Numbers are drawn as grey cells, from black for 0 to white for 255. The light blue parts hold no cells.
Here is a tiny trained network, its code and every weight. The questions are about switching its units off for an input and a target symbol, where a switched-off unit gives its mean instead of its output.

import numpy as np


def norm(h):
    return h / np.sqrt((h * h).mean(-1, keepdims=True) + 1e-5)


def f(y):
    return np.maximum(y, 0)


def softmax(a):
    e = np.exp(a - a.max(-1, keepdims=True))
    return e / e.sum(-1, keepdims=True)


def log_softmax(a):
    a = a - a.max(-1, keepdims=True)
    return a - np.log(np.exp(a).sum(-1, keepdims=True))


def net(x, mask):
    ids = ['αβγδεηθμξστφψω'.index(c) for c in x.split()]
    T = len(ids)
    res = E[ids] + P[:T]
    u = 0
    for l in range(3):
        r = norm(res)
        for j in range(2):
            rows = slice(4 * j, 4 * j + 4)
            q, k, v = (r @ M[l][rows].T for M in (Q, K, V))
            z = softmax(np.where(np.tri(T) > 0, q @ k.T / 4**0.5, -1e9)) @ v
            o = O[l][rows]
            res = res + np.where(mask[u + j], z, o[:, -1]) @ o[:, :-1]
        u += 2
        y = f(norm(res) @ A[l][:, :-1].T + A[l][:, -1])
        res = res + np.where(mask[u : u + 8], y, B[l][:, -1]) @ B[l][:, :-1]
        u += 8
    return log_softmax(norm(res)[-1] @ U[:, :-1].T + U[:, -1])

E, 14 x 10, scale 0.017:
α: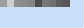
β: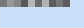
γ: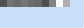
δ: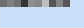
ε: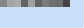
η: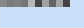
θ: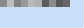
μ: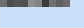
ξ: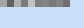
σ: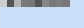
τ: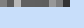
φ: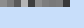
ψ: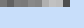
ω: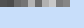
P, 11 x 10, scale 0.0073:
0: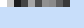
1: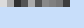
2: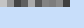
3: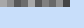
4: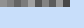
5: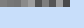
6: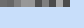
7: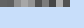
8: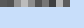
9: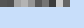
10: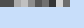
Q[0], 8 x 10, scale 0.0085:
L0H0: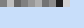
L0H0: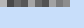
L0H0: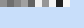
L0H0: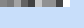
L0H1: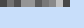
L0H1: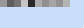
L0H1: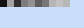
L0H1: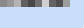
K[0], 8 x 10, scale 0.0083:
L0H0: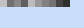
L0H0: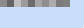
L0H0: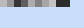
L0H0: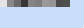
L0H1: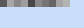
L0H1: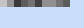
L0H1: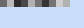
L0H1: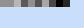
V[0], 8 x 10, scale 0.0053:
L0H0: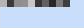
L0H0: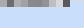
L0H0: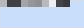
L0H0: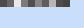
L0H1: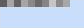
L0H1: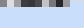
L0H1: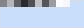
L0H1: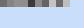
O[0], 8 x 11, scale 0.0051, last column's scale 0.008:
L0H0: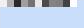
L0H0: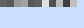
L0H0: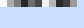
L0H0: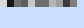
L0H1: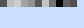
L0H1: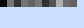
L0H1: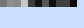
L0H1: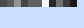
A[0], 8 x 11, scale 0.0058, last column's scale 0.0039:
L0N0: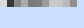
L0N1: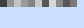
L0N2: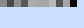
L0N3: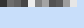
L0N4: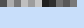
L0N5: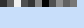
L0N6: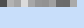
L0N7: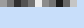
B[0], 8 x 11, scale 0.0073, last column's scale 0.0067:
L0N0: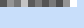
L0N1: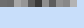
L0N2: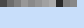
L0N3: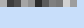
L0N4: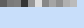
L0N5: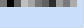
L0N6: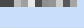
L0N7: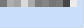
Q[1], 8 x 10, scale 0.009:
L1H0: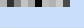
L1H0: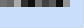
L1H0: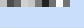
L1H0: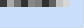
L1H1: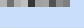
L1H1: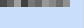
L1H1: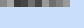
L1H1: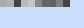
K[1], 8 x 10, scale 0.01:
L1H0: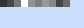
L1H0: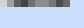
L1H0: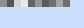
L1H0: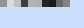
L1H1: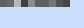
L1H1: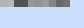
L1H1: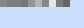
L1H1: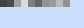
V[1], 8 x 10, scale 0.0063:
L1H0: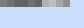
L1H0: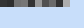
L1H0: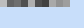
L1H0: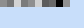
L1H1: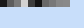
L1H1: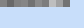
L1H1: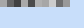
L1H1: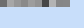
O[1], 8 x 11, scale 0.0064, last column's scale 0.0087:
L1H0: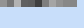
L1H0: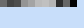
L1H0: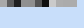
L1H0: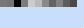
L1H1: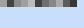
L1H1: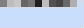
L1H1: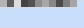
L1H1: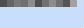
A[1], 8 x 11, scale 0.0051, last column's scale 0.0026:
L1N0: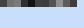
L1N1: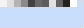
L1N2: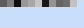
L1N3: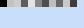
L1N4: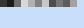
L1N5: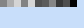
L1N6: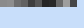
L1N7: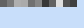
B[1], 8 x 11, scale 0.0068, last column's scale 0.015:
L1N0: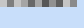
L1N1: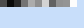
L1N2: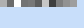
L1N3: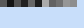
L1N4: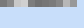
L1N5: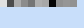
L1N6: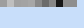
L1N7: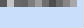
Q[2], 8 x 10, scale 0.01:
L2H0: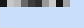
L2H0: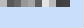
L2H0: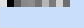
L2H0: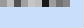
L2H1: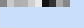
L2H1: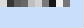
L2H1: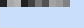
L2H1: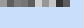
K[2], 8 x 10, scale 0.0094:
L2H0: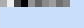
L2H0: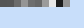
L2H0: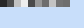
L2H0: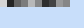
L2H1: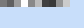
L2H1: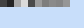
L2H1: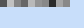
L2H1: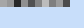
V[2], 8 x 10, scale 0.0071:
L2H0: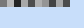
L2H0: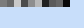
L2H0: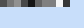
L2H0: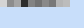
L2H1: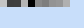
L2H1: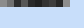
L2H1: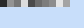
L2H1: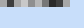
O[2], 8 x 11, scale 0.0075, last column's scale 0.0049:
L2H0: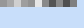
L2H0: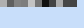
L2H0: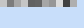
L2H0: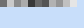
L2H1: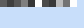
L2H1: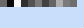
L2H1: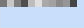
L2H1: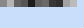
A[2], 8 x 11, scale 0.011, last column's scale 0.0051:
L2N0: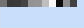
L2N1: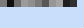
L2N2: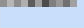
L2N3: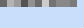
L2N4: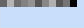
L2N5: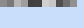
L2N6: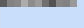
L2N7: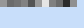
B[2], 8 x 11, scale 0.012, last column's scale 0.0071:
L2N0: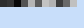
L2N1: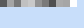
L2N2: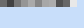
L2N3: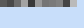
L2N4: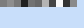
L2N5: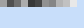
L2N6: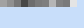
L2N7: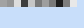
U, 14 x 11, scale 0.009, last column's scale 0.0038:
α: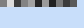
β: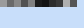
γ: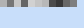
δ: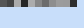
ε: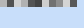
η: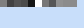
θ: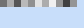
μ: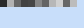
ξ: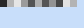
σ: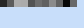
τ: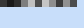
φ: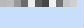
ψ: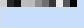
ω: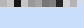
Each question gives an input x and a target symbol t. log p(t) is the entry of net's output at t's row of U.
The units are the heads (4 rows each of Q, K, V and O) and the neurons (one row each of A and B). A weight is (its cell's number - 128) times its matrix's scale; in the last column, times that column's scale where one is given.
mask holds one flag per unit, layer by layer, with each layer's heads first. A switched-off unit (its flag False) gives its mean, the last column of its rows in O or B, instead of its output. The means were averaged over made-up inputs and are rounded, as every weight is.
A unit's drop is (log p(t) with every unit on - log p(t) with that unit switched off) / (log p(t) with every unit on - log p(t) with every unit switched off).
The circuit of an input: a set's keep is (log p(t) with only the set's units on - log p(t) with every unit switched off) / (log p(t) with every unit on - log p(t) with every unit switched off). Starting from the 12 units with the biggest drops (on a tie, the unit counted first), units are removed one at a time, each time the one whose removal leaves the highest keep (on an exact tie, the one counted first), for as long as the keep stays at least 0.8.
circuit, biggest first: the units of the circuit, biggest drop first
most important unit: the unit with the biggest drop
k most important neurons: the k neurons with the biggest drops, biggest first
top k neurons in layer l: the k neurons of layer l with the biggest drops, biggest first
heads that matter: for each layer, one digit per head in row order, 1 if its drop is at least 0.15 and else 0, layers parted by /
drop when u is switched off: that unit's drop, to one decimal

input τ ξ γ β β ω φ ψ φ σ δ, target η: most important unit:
L0H0
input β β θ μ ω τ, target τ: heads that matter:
00 / 00 / 10
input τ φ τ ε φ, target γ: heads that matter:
00 / 00 / 00
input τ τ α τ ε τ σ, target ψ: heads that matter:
00 / 00 / 00
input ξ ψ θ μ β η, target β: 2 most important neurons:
[L1N5; L0N7]
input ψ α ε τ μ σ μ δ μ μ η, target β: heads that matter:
00 / 00 / 01
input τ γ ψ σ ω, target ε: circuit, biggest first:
[L0H1; L2N5]
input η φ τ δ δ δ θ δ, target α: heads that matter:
00 / 10 / 01
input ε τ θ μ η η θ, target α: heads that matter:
10 / 00 / 01
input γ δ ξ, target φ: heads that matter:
11 / 01 / 01
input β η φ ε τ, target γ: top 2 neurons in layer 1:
[L1N1; L1N7]
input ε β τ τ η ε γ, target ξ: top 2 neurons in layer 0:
[L0N7; L0N4]
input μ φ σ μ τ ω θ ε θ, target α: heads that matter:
10 / 10 / 01
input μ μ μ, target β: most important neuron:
[L1N2]
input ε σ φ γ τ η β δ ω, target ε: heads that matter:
00 / 10 / 00
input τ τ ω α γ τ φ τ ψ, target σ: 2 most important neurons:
[L1N1; L1N4]
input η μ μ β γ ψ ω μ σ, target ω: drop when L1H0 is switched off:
0.6
